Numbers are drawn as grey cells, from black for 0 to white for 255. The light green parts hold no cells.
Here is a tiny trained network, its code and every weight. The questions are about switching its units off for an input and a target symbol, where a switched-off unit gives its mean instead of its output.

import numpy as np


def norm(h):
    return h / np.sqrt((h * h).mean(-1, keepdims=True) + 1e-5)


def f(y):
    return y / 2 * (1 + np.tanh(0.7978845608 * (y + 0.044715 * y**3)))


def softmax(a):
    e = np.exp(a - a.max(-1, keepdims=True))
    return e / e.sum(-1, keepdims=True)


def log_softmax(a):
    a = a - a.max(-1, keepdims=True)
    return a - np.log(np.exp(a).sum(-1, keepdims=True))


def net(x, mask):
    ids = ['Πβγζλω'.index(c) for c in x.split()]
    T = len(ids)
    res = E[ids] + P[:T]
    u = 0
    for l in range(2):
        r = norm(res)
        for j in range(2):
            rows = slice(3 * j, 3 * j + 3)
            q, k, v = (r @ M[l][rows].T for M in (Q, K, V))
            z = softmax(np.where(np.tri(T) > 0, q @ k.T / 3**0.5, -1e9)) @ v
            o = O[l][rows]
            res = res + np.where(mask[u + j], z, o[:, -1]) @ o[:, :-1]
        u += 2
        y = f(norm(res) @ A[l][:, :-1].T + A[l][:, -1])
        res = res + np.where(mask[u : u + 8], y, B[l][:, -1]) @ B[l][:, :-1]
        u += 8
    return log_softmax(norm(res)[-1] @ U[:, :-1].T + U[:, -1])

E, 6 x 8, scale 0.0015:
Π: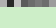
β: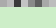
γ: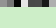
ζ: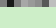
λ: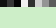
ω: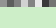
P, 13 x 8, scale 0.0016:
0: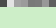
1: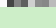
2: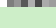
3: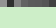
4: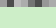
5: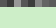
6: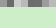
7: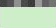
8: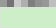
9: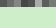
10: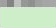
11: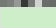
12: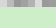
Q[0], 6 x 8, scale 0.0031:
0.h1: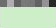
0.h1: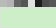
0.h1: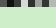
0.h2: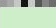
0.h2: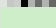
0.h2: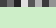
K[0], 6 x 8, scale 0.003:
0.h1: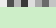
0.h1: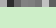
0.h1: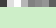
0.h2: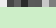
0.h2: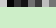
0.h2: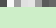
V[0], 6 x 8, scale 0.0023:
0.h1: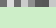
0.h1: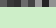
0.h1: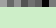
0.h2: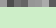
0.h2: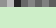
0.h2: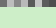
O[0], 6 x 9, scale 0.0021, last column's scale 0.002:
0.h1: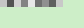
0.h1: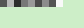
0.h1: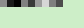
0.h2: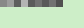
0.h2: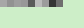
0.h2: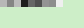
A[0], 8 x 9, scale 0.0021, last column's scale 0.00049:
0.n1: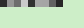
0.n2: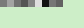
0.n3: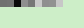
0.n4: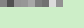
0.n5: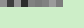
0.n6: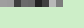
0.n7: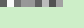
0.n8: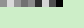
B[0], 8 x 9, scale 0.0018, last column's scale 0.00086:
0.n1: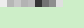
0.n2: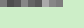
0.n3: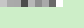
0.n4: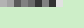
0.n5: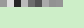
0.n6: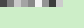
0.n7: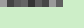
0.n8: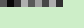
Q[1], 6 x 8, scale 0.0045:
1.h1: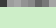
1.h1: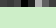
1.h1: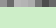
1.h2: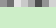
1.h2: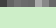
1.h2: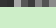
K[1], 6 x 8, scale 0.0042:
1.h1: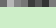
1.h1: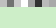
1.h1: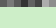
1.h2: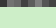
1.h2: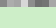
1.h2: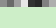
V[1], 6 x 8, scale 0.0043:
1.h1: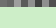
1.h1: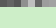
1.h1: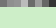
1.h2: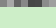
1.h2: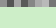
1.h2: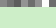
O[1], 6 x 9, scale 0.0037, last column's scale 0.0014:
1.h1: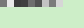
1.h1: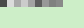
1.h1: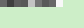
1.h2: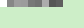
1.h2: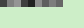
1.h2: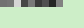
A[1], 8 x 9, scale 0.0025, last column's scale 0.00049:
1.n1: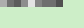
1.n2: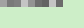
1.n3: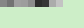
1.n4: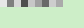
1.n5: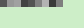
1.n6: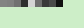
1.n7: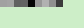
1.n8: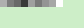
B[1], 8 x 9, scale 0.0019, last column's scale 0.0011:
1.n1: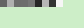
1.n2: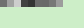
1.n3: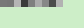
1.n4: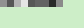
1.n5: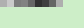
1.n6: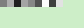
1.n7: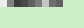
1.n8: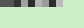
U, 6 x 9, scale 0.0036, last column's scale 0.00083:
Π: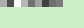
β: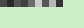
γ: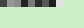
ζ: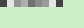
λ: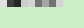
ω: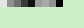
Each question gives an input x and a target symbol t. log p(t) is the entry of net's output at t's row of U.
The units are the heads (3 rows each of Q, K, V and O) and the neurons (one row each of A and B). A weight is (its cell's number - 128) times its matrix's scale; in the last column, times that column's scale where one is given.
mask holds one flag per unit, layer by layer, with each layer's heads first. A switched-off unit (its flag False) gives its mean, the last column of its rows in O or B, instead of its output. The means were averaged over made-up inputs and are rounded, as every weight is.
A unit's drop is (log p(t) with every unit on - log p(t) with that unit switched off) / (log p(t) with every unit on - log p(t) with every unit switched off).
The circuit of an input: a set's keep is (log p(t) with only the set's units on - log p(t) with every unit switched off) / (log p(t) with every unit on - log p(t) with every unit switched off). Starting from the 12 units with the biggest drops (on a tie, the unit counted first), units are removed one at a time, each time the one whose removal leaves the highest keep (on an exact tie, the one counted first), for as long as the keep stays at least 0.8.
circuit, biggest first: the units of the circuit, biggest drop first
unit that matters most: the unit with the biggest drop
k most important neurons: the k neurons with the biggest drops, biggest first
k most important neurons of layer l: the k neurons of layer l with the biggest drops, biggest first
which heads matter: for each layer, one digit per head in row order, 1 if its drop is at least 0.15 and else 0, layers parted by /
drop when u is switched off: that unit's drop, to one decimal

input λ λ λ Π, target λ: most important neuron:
0.n7
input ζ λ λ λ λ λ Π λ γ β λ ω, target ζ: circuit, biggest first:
1.h1, 0.h2
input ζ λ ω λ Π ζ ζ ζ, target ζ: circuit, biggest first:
1.h1, 0.h2
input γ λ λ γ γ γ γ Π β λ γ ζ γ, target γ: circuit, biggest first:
1.h2, 0.h1, 0.n5
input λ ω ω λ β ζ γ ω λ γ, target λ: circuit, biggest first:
1.h2, 0.h1, 0.h2
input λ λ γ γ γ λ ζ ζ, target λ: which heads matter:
00 / 01
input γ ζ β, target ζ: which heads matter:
11 / 11
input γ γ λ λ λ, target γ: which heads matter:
11 / 01
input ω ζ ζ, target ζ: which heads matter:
11 / 11
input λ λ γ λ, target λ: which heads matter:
10 / 01
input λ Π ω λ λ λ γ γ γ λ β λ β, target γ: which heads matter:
00 / 01
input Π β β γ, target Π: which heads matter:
11 / 10
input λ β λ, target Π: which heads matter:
11 / 10
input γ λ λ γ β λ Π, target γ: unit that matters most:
0.h1
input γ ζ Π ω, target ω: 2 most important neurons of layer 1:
1.n7, 1.n1
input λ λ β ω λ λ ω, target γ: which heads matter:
00 / 10
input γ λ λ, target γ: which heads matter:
00 / 01
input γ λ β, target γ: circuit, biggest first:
1.h2, 0.h2
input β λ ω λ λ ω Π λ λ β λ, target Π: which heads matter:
00 / 10
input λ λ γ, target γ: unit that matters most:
0.n1
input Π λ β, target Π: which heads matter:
11 / 10
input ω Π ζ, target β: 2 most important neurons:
0.n1, 1.n6
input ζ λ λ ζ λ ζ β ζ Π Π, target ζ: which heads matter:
01 / 10
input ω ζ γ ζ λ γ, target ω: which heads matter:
01 / 10
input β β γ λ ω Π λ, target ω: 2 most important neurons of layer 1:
1.n7, 1.n5
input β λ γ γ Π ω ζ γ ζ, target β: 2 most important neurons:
0.n1, 0.n6
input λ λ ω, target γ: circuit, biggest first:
1.h2
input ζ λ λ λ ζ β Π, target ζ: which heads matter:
11 / 10
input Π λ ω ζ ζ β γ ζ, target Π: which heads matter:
11 / 11
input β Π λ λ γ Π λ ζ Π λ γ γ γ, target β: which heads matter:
10 / 11
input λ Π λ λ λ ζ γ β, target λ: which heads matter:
10 / 01
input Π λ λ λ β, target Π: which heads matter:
11 / 10
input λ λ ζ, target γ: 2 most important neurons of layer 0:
0.n1, 0.n4
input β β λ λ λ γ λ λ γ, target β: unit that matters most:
0.h1
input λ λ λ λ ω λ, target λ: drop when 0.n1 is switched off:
0.4
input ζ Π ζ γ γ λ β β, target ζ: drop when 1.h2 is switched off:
-0.1
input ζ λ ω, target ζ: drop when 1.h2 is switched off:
0.2
